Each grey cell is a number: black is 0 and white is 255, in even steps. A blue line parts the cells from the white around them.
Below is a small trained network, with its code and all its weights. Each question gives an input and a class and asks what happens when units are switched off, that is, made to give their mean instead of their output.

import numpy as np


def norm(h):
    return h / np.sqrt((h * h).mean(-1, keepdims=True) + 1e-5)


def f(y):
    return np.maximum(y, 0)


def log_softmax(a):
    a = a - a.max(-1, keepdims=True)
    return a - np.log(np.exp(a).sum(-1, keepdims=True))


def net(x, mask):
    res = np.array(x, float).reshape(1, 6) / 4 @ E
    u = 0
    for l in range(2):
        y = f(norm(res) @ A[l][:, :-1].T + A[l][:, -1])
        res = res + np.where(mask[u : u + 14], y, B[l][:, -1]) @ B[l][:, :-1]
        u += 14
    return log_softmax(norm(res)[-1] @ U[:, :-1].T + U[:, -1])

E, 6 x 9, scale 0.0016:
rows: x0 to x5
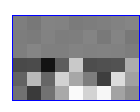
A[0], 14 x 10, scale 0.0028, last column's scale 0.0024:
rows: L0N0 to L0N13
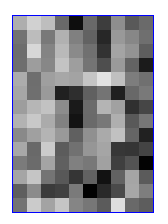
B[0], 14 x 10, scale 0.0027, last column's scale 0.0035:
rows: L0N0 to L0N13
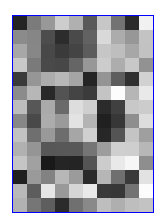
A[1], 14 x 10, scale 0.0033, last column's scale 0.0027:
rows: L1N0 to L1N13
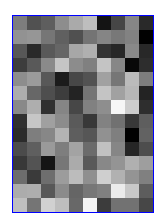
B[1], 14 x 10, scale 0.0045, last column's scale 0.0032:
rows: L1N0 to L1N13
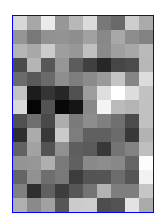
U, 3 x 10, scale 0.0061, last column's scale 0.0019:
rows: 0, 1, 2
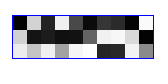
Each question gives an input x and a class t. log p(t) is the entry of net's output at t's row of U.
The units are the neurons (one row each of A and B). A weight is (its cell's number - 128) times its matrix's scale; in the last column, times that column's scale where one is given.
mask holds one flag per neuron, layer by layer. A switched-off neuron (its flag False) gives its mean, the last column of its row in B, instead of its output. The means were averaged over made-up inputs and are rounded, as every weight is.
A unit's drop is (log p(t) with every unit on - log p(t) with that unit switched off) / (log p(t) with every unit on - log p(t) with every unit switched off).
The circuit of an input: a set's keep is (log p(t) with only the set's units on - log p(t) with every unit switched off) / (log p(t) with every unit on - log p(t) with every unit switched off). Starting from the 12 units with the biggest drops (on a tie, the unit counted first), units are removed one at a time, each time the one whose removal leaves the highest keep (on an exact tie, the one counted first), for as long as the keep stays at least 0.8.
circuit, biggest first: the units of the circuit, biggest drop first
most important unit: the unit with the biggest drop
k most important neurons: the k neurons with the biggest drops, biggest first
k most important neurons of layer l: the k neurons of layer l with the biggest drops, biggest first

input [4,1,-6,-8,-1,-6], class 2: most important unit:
L0N6
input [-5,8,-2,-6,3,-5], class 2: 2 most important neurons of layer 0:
L0N7; L0N6
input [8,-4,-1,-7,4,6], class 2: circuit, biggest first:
L0N5; L1N13
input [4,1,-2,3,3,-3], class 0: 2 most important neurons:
L0N11; L0N6
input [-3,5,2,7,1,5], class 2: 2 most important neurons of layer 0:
L0N0; L0N11
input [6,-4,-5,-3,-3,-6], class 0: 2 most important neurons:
L0N0; L0N11
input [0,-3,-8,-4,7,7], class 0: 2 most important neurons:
L0N4; L0N5
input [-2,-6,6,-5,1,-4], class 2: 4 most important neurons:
L0N7; L0N6; L0N8; L0N4
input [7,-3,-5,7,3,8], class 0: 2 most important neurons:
L0N12; L0N6
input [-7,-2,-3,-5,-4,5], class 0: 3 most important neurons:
L0N4; L0N12; L0N7
